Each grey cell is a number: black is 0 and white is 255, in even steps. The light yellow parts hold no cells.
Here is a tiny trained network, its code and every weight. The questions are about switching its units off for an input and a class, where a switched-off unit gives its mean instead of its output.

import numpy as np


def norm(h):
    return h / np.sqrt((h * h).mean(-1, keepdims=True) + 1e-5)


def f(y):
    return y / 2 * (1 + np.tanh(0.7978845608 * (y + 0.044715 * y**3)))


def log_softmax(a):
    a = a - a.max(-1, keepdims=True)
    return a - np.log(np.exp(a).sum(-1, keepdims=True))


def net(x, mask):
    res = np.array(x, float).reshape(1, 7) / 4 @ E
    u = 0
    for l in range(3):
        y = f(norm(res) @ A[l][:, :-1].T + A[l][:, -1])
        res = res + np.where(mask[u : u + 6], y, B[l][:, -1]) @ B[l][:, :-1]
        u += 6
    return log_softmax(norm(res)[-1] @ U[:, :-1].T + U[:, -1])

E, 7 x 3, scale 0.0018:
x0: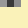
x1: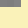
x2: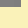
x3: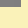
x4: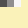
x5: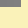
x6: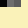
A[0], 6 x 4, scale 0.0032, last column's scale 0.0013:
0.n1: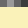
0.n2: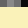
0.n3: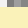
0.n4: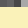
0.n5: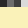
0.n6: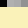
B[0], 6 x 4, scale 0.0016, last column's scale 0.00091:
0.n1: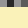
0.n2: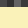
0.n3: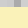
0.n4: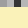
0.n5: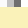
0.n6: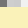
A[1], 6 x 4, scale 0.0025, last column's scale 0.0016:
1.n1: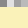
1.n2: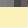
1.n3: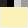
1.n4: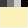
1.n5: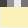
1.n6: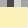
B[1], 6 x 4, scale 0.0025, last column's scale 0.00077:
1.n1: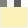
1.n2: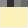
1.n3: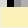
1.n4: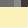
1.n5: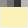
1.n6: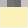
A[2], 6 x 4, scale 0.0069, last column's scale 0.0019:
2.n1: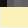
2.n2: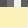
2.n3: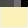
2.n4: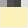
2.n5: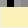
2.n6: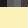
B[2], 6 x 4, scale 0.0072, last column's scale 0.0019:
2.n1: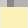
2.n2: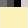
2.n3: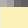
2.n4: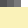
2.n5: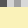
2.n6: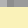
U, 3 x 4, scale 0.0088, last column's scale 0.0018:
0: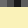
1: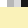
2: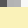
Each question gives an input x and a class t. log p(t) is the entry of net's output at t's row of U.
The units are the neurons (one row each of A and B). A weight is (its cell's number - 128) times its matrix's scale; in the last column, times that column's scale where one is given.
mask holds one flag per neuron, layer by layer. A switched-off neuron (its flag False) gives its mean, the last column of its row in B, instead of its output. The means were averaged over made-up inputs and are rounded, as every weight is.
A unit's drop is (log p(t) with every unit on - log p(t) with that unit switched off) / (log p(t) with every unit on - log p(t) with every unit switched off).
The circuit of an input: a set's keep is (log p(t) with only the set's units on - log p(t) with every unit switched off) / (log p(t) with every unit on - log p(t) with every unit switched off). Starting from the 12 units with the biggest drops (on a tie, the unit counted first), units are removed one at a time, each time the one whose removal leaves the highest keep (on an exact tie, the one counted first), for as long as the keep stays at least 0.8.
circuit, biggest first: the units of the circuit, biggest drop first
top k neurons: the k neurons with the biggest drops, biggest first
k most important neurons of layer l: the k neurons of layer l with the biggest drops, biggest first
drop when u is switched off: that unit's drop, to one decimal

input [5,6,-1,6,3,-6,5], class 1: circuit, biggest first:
2.n1
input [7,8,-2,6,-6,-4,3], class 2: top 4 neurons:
2.n5; 2.n2; 1.n1; 1.n5
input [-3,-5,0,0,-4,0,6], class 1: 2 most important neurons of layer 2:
2.n1; 2.n2
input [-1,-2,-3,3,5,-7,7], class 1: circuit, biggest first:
2.n1; 2.n6
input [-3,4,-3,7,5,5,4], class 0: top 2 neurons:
2.n2; 0.n6
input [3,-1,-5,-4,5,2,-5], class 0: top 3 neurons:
2.n2; 2.n1; 0.n5
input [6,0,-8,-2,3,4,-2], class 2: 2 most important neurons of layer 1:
1.n3; 1.n6
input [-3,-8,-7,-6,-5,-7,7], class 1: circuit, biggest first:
2.n1; 2.n2; 2.n6
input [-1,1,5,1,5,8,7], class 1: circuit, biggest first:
2.n1; 2.n6
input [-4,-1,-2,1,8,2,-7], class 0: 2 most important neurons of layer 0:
0.n5; 0.n4
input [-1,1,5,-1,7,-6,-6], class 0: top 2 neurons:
2.n2; 2.n1
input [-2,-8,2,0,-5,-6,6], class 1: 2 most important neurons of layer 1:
1.n6; 1.n5
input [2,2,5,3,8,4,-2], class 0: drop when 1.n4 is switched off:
0.0
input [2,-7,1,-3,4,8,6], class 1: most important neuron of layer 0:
0.n3
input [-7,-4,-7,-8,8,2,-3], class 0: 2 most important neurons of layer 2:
2.n2; 2.n5
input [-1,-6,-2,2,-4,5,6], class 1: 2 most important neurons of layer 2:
2.n1; 2.n2
